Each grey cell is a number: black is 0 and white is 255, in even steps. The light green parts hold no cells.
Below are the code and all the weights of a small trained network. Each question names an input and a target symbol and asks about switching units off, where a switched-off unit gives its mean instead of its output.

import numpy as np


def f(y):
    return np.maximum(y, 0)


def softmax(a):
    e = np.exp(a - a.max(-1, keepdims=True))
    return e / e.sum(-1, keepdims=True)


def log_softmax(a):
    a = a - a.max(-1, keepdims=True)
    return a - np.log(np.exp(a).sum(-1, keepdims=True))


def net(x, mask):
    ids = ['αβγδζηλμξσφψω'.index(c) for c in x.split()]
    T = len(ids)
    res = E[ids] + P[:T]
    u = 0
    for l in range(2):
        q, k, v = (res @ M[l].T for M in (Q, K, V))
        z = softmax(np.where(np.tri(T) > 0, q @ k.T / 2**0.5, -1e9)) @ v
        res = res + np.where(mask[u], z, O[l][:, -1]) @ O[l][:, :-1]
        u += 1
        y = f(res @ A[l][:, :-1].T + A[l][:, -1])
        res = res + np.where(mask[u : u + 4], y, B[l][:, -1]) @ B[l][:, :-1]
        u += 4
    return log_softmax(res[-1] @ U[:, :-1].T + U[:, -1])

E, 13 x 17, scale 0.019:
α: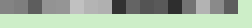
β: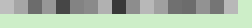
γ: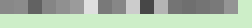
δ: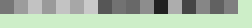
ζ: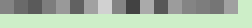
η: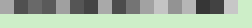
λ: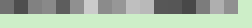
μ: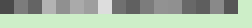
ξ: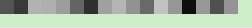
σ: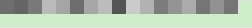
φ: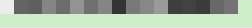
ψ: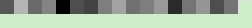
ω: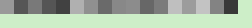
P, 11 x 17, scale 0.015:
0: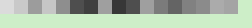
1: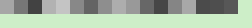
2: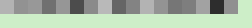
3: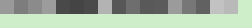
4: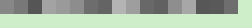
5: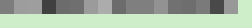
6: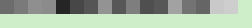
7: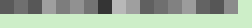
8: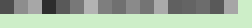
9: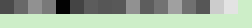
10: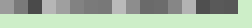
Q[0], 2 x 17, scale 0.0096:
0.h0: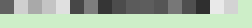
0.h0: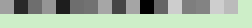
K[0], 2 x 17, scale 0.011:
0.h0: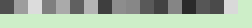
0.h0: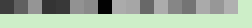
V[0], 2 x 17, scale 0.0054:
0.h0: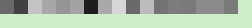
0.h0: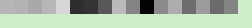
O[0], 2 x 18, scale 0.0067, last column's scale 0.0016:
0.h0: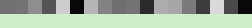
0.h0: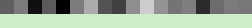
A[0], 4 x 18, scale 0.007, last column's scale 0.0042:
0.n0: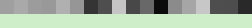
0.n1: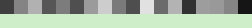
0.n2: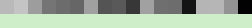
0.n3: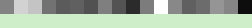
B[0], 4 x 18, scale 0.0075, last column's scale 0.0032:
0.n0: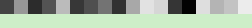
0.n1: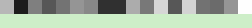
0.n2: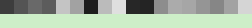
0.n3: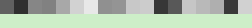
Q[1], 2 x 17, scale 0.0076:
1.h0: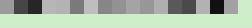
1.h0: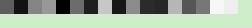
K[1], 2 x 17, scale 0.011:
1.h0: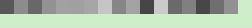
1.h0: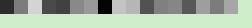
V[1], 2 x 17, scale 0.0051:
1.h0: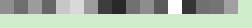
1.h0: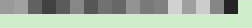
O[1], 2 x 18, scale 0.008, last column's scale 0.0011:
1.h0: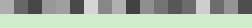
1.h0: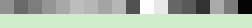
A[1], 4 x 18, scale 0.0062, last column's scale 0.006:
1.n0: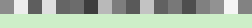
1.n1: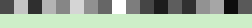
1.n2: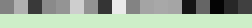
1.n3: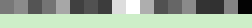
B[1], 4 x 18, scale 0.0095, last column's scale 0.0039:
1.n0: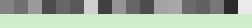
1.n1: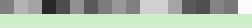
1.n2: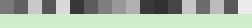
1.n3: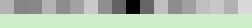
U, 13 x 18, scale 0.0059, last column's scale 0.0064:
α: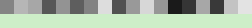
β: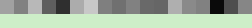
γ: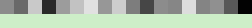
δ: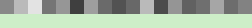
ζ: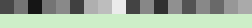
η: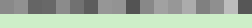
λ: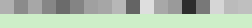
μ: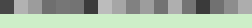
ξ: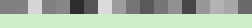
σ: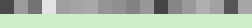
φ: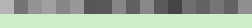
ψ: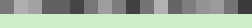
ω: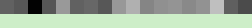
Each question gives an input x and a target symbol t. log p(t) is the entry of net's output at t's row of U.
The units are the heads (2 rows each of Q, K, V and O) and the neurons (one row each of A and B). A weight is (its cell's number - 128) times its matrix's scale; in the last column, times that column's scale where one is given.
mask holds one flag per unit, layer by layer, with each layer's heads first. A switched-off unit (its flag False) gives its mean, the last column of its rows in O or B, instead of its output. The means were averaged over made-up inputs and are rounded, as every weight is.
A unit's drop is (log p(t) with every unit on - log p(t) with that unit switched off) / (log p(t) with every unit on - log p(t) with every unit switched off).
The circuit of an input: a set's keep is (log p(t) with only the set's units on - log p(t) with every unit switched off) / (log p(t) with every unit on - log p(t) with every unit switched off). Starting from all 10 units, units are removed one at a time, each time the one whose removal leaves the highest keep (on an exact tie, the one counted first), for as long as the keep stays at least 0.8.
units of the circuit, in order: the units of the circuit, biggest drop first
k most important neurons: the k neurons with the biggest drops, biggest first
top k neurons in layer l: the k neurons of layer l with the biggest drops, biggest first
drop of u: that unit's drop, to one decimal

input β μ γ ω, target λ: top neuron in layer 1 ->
1.n2
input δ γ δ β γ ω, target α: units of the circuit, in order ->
0.h0; 0.n0
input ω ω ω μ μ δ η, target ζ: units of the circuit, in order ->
1.h0; 0.n1
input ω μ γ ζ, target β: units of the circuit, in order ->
0.h0; 1.n0
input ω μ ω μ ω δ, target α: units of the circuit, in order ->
0.n0; 0.h0
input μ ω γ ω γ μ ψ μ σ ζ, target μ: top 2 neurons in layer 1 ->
1.n3; 1.n0
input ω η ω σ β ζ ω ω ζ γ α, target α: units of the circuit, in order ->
1.n1; 0.n0
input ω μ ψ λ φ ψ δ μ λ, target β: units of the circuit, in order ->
1.h0; 0.n0
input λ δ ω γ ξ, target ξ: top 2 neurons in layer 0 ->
0.n1; 0.n3
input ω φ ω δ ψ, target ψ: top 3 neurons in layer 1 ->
1.n3; 1.n0; 1.n1
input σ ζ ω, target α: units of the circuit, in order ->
0.n0; 0.h0
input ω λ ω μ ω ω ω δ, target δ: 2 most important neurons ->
1.n2; 0.n1
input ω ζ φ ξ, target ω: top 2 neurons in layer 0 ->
0.n3; 0.n1
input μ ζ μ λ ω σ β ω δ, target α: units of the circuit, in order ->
0.h0; 0.n0
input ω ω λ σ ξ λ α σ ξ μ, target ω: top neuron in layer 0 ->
0.n1
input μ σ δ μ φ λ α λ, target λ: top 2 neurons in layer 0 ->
0.n1; 0.n2
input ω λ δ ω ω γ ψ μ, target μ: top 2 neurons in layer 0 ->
0.n1; 0.n0
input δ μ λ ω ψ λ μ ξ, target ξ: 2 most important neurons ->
1.n2; 1.n3
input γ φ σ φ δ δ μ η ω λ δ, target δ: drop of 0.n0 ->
0.2
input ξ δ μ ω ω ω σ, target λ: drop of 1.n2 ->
0.1
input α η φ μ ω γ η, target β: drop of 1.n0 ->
0.5
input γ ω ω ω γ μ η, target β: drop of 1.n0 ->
0.4
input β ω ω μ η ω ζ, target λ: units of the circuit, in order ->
1.h0
